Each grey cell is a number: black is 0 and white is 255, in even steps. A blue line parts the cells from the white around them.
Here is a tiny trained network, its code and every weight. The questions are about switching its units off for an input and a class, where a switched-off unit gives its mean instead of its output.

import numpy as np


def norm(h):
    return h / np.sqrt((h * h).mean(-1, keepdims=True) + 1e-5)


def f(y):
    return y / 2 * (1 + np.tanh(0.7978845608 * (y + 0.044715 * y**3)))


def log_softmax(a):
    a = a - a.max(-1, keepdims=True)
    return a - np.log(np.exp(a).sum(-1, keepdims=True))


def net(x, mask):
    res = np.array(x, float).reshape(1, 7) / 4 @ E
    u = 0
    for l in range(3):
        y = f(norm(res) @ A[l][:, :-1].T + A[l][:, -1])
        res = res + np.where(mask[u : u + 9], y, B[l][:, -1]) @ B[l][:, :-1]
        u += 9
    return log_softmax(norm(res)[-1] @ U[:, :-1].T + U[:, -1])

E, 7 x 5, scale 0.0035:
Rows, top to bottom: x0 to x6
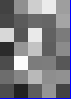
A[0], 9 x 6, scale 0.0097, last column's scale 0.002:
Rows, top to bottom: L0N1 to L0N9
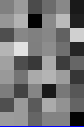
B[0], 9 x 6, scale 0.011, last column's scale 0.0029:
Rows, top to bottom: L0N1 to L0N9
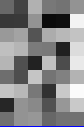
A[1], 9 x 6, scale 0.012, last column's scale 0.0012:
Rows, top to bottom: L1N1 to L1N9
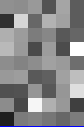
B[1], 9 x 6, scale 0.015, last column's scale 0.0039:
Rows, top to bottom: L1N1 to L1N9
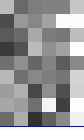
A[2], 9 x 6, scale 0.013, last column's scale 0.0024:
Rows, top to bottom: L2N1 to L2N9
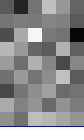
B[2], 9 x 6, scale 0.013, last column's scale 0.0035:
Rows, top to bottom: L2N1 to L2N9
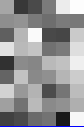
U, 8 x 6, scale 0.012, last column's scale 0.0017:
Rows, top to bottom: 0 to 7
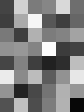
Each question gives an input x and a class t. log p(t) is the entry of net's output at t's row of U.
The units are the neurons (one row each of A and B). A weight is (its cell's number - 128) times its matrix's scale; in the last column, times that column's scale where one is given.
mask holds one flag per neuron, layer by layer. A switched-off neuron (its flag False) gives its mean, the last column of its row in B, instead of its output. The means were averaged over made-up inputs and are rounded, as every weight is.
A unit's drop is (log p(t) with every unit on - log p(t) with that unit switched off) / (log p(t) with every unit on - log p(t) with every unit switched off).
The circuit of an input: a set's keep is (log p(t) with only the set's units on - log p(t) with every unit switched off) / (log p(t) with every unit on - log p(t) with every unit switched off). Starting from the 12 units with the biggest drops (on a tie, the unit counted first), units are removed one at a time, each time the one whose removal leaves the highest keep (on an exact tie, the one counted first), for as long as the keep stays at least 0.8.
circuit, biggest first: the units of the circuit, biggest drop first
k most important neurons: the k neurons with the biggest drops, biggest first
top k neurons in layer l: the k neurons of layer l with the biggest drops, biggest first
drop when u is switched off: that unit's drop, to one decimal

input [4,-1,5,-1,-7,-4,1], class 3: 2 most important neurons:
[L1N8 L0N6]
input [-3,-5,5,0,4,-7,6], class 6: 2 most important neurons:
[L0N5 L2N1]
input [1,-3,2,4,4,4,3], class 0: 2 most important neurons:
[L1N2 L0N5]
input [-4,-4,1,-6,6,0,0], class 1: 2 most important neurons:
[L0N4 L1N4]
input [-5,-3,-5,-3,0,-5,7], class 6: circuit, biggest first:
[L2N1 L1N4]
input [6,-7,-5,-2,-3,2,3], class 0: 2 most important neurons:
[L0N8 L1N2]
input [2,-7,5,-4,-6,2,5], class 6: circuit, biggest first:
[L2N1]
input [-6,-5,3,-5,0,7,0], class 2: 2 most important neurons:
[L2N1 L0N5]
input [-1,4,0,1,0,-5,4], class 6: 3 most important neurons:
[L0N5 L1N4 L2N1]
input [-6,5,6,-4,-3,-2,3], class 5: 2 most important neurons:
[L0N7 L2N4]
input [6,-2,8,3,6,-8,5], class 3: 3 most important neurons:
[L1N8 L0N5 L0N8]
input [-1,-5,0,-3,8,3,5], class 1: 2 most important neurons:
[L2N3 L0N4]
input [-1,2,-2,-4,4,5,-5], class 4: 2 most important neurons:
[L0N2 L1N9]
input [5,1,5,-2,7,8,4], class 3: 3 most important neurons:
[L1N8 L0N6 L0N8]
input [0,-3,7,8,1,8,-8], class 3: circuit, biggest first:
[L1N8 L0N7]
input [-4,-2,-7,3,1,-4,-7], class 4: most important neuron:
[L0N2]
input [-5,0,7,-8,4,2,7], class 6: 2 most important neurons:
[L0N5 L2N1]
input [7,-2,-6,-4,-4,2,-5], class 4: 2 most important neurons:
[L0N2 L0N6]
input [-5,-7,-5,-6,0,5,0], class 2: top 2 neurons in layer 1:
[L1N4 L1N7]
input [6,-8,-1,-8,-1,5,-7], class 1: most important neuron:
[L0N4]
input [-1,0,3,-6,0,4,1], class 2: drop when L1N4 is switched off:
0.7
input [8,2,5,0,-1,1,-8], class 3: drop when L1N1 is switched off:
0.0
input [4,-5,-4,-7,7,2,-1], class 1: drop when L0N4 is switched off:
1.1
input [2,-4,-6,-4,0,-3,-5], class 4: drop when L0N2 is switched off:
0.7
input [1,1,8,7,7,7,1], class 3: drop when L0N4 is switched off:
0.1
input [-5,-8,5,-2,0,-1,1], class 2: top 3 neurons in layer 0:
[L0N5 L0N2 L0N8]
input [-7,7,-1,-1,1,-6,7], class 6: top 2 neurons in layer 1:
[L1N4 L1N9]
